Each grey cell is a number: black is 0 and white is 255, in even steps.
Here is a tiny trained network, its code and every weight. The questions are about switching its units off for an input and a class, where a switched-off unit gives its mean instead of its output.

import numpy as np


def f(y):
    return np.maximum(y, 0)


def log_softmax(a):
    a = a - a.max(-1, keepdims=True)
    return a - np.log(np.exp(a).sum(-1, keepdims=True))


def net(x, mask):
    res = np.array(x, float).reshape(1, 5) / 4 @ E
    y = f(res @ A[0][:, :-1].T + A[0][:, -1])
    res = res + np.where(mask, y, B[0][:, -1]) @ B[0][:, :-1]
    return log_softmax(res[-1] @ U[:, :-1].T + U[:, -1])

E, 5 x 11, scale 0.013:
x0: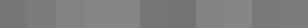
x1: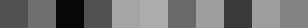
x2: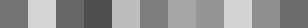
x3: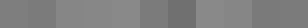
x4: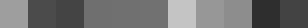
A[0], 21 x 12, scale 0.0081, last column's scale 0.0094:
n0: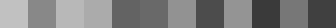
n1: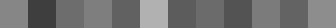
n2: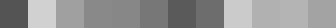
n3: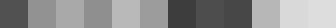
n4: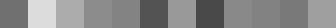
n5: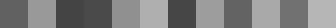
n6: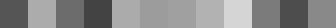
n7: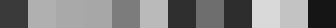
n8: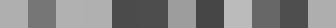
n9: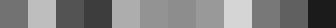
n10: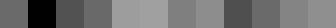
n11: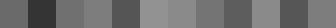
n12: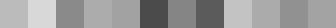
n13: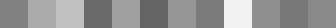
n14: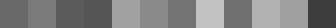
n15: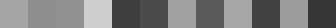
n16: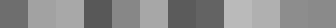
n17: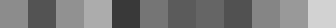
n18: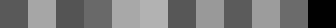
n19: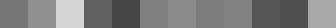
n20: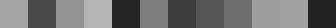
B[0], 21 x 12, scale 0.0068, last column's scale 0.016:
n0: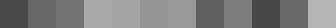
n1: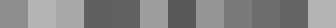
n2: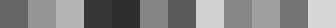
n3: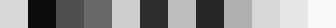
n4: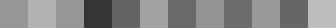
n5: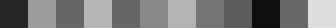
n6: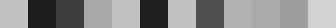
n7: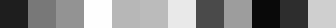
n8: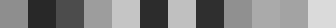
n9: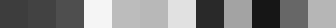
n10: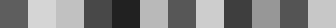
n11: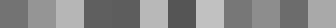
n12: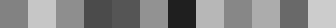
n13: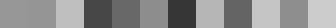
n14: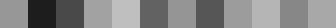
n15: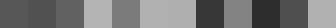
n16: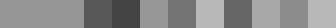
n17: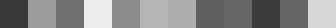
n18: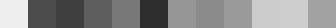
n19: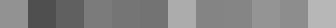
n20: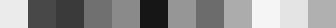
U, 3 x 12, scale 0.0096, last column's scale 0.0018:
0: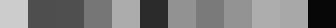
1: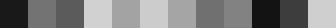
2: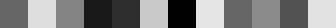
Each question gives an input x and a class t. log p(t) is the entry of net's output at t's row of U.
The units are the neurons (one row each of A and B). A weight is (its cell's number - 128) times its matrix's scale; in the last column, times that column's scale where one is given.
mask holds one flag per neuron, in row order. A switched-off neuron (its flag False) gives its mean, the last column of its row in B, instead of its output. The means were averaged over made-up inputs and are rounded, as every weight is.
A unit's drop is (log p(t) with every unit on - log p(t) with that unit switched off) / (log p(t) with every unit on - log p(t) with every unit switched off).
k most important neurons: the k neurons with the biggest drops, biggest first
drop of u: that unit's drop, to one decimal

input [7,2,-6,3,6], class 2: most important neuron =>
n10
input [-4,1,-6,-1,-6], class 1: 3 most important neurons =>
n7; n17; n6
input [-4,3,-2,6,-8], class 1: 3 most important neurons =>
n7; n5; n6
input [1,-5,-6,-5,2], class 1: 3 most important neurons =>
n3; n17; n15
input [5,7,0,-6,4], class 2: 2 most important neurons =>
n10; n7
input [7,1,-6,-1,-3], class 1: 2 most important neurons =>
n17; n7
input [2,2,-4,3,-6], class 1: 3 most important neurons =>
n7; n17; n6
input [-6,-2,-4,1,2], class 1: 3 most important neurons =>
n3; n17; n6
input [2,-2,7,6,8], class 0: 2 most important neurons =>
n6; n7
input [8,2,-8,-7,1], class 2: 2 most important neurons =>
n10; n9
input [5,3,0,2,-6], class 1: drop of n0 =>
-0.1
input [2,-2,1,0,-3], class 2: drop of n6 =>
0.2
